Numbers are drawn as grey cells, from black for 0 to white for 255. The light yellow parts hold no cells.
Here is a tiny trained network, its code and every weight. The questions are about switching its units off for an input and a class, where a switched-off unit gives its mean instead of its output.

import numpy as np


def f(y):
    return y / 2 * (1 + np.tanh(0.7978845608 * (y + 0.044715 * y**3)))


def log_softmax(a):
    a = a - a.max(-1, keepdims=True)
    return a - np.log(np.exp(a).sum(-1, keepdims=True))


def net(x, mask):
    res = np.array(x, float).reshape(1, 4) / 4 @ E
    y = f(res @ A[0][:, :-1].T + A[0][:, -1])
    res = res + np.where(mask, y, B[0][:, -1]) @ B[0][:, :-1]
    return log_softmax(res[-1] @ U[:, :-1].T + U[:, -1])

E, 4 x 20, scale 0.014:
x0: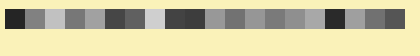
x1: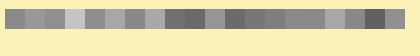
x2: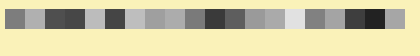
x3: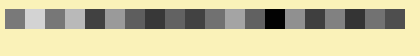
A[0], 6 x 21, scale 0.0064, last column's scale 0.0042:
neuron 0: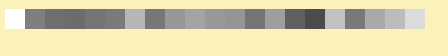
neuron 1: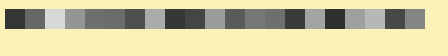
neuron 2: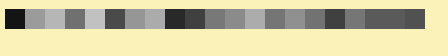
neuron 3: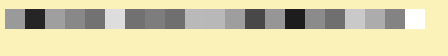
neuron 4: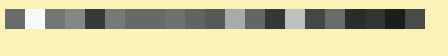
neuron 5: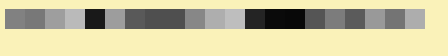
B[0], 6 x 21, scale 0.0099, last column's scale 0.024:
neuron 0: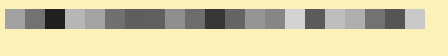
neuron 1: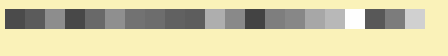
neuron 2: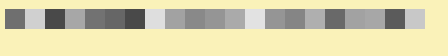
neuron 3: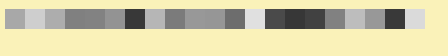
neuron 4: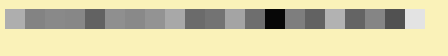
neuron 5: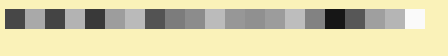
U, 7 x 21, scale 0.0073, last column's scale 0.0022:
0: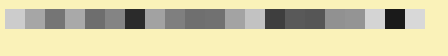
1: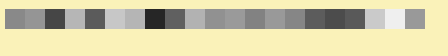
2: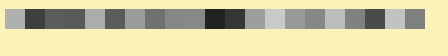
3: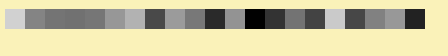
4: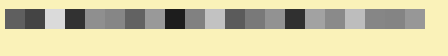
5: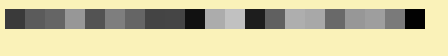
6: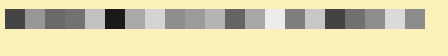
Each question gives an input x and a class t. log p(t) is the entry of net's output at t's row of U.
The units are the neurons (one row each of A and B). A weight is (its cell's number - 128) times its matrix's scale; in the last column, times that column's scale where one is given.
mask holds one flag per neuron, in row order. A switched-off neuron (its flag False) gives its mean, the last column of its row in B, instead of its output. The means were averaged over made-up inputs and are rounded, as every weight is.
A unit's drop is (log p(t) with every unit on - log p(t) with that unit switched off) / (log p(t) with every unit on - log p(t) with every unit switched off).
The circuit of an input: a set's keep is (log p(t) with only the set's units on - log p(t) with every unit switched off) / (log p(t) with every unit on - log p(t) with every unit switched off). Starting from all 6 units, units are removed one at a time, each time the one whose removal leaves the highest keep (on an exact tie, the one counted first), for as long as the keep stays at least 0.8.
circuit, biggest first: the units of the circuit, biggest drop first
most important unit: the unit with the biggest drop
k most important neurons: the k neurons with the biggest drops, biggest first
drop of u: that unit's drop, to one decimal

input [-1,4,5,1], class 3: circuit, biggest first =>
neuron 3; neuron 2
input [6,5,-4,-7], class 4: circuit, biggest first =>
neuron 1
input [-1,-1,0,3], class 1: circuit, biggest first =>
neuron 3; neuron 1
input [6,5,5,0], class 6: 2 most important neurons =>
neuron 3; neuron 4
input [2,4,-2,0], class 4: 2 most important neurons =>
neuron 4; neuron 0
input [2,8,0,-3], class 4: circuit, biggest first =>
neuron 5; neuron 4; neuron 0
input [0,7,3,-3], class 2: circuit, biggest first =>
neuron 5; neuron 3
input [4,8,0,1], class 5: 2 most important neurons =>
neuron 3; neuron 1
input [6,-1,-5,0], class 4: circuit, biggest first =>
neuron 1; neuron 3
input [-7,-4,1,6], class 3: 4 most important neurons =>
neuron 4; neuron 2; neuron 0; neuron 3
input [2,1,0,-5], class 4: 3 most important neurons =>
neuron 5; neuron 4; neuron 0
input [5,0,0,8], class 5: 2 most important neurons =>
neuron 3; neuron 5
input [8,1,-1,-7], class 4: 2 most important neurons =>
neuron 1; neuron 5
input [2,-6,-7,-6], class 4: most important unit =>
neuron 1
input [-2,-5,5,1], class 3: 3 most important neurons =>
neuron 3; neuron 2; neuron 5
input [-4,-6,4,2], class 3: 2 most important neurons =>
neuron 3; neuron 2
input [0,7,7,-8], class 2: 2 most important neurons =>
neuron 5; neuron 2
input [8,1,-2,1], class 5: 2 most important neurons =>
neuron 1; neuron 3
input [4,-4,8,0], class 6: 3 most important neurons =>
neuron 3; neuron 0; neuron 4
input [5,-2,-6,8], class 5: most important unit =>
neuron 1
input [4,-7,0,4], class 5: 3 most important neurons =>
neuron 3; neuron 1; neuron 0
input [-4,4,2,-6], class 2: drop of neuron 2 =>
0.0
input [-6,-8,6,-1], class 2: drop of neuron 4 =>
0.1
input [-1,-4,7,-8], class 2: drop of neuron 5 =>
0.1
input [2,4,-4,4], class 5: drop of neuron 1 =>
0.2
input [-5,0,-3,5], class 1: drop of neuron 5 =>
1.1
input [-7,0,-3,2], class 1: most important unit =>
neuron 5
